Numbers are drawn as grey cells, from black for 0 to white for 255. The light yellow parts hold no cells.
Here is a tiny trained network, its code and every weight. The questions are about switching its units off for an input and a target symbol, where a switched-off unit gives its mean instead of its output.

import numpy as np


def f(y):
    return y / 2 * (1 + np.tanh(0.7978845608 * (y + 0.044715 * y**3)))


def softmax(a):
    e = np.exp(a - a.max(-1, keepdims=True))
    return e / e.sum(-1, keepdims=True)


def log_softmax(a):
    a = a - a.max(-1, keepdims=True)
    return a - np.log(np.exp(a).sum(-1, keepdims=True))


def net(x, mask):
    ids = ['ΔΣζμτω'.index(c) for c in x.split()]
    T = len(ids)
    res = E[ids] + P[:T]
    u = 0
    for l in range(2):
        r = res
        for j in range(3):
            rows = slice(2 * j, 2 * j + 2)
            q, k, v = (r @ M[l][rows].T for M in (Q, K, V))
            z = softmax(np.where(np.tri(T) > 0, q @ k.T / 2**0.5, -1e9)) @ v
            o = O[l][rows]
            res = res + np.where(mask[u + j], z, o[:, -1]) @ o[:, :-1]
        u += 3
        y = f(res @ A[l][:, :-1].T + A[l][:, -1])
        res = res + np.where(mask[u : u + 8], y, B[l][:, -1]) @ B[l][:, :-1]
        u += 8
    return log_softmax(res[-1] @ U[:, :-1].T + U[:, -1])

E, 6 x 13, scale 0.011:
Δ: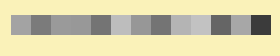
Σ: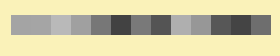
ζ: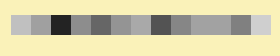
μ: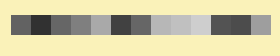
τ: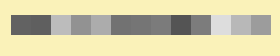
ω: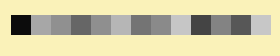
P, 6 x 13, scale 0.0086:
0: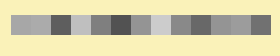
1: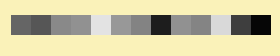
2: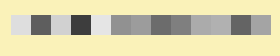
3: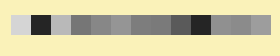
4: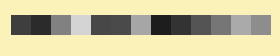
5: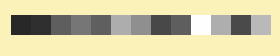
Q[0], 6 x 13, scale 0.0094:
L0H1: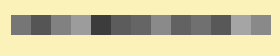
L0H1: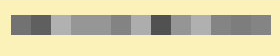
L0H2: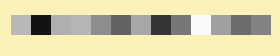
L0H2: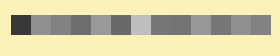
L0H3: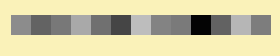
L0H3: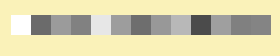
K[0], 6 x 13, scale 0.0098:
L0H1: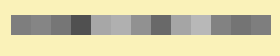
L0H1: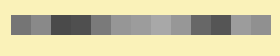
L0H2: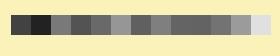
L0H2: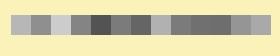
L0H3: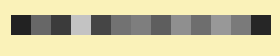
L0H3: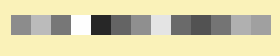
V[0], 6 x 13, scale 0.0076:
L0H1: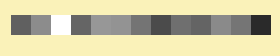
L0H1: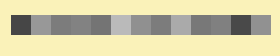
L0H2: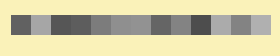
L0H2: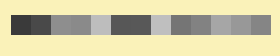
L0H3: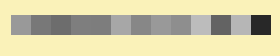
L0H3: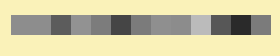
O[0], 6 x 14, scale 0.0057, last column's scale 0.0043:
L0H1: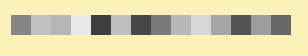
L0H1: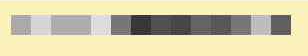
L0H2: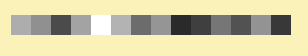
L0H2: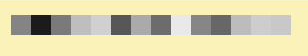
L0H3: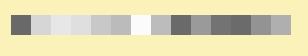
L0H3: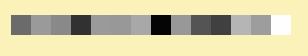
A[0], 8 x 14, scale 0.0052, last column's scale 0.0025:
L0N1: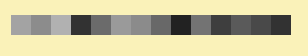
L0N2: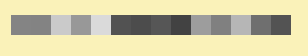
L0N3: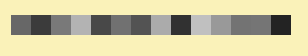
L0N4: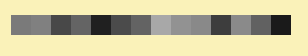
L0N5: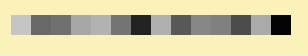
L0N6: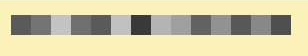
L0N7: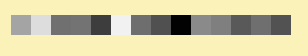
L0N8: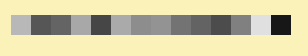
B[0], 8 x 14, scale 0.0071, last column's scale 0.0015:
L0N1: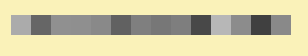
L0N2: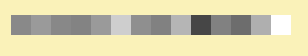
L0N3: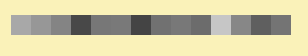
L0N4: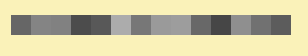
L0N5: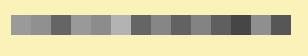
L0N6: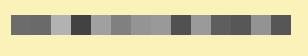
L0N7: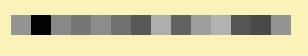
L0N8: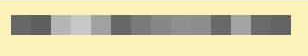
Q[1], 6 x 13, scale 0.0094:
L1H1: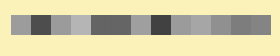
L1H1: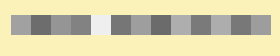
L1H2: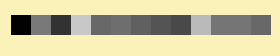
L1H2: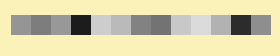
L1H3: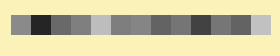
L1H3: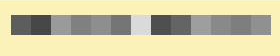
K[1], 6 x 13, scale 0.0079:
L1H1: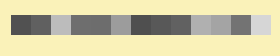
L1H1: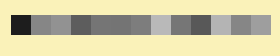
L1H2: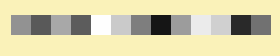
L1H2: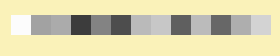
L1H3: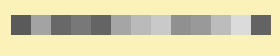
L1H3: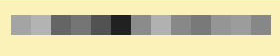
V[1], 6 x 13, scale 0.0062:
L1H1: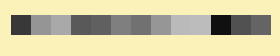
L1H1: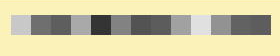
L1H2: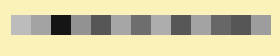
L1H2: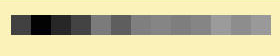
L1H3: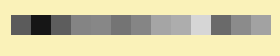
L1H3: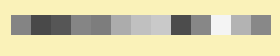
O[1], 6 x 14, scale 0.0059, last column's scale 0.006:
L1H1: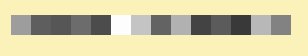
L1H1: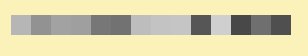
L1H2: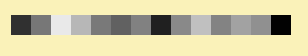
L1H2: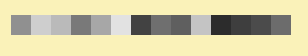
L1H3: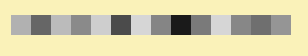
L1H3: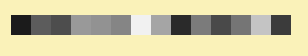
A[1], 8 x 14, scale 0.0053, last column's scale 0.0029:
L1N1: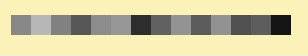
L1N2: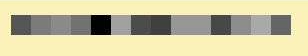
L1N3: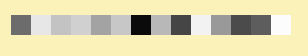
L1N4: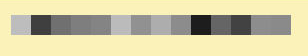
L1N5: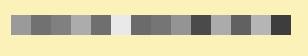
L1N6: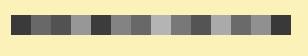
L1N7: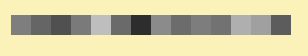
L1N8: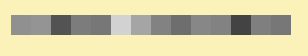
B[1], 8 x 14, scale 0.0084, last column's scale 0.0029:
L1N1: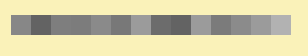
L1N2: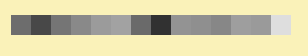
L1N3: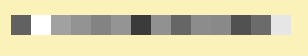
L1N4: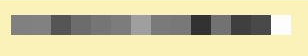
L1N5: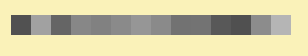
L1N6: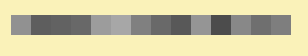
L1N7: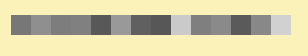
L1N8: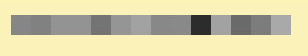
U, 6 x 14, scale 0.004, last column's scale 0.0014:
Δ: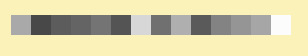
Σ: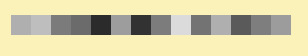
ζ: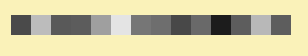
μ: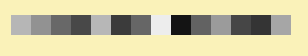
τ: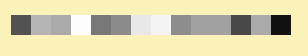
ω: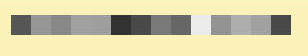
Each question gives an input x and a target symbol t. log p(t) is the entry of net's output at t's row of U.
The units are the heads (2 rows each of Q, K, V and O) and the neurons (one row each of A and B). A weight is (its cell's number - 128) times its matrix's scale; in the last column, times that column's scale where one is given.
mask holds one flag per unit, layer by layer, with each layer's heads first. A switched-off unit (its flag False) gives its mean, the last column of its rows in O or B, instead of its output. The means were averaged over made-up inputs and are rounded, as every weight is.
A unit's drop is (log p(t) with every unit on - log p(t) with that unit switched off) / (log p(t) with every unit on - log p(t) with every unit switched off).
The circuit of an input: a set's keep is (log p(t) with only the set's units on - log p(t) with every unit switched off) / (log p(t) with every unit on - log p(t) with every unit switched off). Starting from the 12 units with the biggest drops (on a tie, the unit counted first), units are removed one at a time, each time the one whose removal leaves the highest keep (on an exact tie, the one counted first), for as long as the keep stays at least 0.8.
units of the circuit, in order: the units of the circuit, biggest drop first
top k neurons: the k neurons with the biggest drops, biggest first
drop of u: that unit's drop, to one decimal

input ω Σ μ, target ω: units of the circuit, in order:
L1H1, L0H2, L0H1
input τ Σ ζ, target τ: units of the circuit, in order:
L1H3, L0H3, L0H1, L1H2
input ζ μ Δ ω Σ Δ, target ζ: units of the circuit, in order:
L0H1, L0H2, L1H3
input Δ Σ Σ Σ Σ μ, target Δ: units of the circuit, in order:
L1H2, L0H3, L0H2
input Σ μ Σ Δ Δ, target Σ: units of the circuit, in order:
L1H3, L1H2, L0H2, L1H1
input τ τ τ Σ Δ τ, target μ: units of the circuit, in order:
L0H3, L0N3, L1H1
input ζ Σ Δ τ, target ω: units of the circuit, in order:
L1H1, L1H2
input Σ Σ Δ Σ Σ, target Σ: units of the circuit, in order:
L1H3, L0H2
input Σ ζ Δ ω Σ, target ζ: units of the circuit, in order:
L0H2, L1H1, L0N6
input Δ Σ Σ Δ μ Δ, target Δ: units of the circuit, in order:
L1H2, L0H3, L0H2
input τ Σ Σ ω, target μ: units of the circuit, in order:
L0H2, L0H3, L0N6, L1H1
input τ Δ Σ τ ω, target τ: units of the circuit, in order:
L0H3, L1H3
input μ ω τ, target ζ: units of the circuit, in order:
L1H2, L1H1, L0H1
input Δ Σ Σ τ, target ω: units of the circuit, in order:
L1H1
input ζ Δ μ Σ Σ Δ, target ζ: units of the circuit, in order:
L1H2, L0H1, L1H3
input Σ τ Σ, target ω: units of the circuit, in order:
L1H1, L0H2
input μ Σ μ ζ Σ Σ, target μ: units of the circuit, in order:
L1H3, L0H2, L1H2, L0H1
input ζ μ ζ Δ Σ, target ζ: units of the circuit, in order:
L1H2, L0H1, L1H3
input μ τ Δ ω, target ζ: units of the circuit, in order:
L1H2, L0H1, L1H1
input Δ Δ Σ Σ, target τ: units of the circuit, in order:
L0H3
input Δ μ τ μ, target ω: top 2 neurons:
L0N2, L1N4
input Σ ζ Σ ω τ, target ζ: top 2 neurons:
L0N2, L0N6
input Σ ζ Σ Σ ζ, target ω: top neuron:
L1N4
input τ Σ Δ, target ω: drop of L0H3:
0.1
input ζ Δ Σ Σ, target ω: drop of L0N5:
0.0
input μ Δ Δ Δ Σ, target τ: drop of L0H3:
0.6
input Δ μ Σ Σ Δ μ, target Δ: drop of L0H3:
0.2
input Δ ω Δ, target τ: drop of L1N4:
-0.1
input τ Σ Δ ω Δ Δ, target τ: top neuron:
L1N8
